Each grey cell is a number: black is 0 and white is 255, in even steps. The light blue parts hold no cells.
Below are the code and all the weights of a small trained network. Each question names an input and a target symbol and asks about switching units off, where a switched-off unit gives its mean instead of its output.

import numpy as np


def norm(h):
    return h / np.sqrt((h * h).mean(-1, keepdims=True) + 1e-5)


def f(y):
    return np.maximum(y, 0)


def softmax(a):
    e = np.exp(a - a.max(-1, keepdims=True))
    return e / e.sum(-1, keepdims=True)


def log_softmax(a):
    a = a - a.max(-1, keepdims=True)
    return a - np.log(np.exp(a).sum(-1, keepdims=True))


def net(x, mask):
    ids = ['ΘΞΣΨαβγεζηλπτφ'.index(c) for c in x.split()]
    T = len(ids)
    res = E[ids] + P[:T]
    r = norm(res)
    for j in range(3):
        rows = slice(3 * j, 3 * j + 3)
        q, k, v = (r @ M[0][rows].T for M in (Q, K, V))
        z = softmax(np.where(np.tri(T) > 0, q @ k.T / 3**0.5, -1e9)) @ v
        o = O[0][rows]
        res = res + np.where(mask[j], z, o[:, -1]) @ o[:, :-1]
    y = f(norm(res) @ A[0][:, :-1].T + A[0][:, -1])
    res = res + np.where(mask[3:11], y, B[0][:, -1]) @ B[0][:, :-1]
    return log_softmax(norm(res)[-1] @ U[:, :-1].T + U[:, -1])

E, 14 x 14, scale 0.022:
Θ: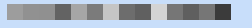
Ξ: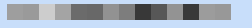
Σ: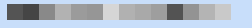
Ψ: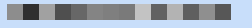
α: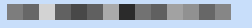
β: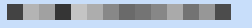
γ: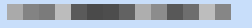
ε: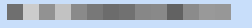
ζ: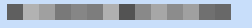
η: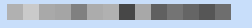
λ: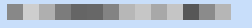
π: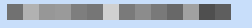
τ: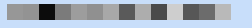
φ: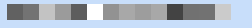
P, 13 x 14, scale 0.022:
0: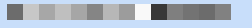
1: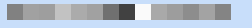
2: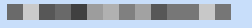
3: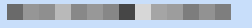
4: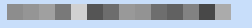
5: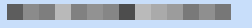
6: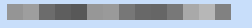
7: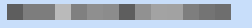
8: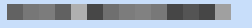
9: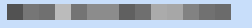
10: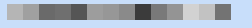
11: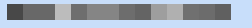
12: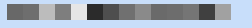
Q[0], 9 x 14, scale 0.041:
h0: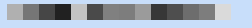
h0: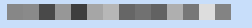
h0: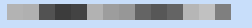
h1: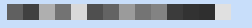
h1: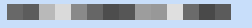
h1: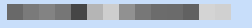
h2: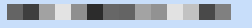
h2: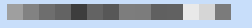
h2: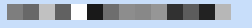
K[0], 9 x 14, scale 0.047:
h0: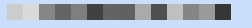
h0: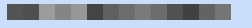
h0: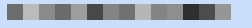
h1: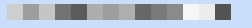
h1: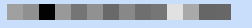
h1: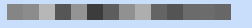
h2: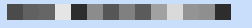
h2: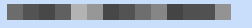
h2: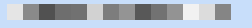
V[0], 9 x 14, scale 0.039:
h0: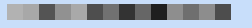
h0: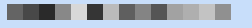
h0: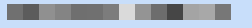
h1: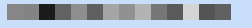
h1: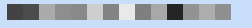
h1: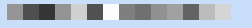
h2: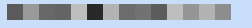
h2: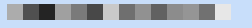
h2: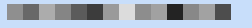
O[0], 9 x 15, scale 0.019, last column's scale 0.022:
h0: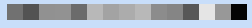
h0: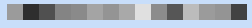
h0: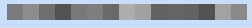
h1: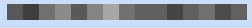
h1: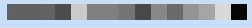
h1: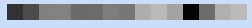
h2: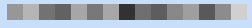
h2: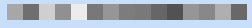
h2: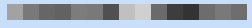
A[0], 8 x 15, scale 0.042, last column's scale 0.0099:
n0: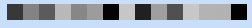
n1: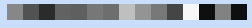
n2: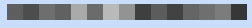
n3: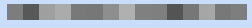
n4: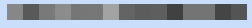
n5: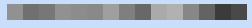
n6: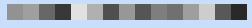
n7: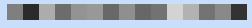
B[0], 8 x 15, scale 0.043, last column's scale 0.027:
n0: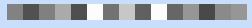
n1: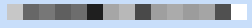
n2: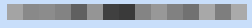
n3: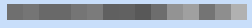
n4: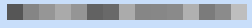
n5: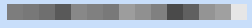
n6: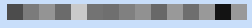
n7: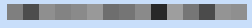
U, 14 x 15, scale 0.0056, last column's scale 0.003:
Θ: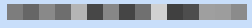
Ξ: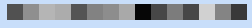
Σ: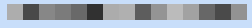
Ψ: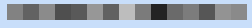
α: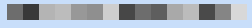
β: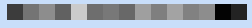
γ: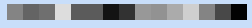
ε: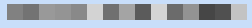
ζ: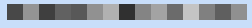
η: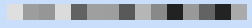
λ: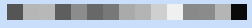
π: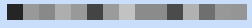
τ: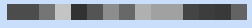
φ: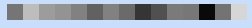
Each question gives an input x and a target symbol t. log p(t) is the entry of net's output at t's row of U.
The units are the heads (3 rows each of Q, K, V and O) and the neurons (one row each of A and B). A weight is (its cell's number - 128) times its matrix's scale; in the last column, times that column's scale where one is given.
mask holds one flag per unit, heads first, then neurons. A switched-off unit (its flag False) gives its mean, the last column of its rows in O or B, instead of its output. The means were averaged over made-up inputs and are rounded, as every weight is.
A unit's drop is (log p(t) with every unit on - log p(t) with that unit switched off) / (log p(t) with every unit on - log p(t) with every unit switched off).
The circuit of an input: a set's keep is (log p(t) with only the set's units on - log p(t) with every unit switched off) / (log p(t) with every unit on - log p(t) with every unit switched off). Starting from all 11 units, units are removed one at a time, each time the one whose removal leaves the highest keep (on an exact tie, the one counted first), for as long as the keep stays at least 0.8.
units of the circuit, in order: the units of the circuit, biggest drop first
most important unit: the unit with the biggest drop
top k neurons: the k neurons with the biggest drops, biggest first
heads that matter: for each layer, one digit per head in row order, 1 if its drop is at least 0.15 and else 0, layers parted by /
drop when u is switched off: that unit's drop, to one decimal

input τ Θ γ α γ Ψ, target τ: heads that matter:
010
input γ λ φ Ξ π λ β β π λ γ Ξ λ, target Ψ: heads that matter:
101
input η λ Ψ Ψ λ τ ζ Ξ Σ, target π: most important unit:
h1
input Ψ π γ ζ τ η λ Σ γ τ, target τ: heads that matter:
010
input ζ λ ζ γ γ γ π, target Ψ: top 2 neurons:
[n3; n1]
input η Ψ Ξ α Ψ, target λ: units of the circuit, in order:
[h1; h0]
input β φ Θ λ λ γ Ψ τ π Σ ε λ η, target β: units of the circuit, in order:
[h1; h0; n6]
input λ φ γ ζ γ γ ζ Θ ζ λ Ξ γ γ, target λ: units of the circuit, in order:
[h1; h0]
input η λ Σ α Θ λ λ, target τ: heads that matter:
011
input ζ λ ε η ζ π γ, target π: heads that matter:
110
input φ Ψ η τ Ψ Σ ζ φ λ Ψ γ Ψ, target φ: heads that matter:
100
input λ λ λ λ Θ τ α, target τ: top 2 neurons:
[n1; n5]
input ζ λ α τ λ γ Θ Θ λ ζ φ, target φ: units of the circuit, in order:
[n1; h0]
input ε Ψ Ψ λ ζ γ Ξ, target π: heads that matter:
110
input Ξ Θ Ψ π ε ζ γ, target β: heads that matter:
110
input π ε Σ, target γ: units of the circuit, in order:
[h1; n2; n4]
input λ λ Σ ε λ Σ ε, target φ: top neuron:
[n1]
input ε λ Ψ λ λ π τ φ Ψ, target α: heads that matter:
001
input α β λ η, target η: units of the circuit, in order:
[h1; n1; h0]
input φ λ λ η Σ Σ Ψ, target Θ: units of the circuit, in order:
[h1]
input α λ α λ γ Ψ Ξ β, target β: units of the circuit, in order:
[h1; n6]
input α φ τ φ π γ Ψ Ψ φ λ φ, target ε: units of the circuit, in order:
[n0; h1]
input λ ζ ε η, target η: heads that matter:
010
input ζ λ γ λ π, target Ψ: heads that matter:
101
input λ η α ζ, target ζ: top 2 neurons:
[n1; n5]
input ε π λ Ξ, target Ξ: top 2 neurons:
[n5; n1]
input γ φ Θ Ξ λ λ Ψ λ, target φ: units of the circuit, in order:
[h0]
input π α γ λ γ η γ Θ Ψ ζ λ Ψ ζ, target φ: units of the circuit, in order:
[n1; h0]
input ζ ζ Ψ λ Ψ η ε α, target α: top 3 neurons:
[n7; n1; n2]
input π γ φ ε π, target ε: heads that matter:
011
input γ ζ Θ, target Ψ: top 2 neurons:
[n1; n3]
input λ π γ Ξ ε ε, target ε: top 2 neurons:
[n0; n1]
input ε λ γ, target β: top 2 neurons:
[n6; n1]
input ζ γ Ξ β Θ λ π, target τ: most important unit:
h2
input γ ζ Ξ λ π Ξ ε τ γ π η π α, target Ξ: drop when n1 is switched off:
0.2
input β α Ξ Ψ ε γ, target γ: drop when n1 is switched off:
0.6
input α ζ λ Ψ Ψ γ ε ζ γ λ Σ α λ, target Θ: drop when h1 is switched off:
0.9
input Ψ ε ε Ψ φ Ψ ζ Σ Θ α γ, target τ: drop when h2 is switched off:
0.3
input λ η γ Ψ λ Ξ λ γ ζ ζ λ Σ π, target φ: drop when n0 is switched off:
0.0
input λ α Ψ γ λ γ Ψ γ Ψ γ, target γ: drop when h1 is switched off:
0.2
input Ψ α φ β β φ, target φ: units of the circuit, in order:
[h0]
